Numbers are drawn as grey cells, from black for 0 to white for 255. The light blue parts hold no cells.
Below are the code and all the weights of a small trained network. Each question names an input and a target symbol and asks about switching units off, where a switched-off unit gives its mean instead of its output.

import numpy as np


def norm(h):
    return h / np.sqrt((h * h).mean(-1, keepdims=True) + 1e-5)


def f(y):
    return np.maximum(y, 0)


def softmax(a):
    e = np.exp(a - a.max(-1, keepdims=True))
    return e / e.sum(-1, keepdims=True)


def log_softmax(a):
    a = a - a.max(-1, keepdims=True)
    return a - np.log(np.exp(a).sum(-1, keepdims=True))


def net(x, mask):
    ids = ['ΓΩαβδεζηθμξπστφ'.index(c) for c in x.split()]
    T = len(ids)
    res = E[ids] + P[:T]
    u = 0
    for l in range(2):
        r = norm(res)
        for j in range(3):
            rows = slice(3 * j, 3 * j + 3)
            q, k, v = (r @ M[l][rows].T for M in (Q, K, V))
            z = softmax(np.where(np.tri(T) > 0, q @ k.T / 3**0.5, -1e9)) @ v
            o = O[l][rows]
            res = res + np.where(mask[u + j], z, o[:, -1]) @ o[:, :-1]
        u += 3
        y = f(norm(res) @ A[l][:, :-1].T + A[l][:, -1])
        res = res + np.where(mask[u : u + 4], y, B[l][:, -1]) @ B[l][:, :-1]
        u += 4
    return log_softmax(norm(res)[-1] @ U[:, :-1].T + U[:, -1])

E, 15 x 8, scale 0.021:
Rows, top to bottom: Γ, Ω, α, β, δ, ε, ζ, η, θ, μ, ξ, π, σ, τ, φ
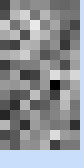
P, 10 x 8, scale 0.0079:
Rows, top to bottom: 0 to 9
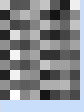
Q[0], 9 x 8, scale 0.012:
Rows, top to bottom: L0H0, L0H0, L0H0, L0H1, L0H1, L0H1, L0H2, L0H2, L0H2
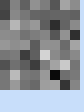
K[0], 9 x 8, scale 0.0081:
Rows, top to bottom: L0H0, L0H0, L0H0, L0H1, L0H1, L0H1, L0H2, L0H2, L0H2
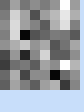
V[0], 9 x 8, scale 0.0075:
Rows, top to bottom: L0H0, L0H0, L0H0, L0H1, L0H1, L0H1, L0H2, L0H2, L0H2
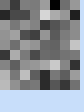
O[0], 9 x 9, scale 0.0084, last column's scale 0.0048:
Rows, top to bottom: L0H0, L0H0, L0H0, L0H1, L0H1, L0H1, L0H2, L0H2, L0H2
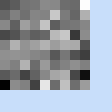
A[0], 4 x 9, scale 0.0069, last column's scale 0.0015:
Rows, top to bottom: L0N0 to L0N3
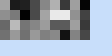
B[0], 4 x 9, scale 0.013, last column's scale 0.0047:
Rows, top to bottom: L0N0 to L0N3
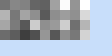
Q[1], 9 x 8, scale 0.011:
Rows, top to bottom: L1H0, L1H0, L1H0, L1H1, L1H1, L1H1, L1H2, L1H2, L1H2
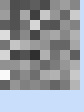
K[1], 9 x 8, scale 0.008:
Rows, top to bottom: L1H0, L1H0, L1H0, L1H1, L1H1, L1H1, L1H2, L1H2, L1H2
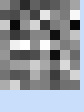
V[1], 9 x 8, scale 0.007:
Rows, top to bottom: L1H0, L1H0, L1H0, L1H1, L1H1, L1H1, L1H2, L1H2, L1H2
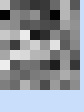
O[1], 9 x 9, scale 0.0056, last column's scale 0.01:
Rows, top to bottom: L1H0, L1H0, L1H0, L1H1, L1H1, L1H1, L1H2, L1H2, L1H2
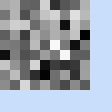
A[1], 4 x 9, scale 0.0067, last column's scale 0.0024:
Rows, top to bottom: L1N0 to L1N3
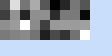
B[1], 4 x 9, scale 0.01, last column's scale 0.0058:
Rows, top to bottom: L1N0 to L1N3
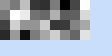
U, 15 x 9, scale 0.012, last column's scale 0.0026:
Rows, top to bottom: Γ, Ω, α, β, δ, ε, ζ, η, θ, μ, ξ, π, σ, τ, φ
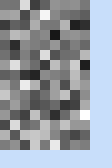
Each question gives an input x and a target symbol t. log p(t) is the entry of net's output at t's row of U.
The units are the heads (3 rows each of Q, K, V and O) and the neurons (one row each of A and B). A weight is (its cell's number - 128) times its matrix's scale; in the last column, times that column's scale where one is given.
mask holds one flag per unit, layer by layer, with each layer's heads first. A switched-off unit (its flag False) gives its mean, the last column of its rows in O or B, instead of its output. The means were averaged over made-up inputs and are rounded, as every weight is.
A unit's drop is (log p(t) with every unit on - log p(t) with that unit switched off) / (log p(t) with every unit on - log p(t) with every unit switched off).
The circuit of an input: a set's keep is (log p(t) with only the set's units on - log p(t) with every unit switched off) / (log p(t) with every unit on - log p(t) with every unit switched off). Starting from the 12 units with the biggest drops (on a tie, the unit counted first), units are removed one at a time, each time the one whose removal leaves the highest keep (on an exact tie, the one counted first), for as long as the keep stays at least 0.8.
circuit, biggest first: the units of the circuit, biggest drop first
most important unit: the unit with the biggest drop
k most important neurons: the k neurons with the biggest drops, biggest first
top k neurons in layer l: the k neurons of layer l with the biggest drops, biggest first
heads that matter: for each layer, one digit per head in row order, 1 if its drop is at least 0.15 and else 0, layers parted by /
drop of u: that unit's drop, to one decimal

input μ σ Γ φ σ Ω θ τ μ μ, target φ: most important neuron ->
L0N0
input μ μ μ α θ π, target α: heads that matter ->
000 / 110
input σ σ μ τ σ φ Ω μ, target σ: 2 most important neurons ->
L0N0, L1N0
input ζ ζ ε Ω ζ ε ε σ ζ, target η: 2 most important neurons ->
L0N3, L1N1
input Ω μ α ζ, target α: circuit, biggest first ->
L1H1, L1H0
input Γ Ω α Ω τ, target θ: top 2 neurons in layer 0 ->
L0N3, L0N0
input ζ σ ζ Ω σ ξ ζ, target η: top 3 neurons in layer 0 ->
L0N3, L0N0, L0N1
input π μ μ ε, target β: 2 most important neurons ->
L1N3, L0N0
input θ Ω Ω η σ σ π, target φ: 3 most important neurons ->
L0N0, L1N3, L1N0
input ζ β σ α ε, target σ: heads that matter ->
000 / 010
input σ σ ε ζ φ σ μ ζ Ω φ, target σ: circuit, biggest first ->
L1H2, L1H1
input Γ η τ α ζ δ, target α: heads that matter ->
001 / 110
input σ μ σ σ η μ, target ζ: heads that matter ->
101 / 110
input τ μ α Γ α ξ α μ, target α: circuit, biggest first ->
L1H1
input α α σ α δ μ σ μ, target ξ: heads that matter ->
010 / 000
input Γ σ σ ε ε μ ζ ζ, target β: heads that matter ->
100 / 010
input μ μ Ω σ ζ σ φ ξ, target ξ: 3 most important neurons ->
L1N0, L0N0, L1N3
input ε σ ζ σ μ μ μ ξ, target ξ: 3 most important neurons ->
L1N0, L1N3, L0N0
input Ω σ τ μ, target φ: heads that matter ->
001 / 010
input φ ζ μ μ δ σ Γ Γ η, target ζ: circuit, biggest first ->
L0H2
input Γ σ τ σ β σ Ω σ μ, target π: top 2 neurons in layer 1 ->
L1N1, L1N0
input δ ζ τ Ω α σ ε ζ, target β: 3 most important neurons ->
L0N2, L1N3, L1N1
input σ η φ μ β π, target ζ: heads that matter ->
100 / 110
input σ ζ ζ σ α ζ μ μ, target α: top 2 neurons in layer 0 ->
L0N3, L0N1
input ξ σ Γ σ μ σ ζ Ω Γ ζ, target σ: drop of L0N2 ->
0.2
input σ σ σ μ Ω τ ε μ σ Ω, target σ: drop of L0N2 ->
0.1
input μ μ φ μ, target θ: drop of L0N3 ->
0.1
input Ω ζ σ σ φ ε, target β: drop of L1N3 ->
0.0
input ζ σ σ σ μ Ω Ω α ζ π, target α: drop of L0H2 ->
0.1
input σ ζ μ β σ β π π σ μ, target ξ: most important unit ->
L1N0
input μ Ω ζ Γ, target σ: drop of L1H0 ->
0.1
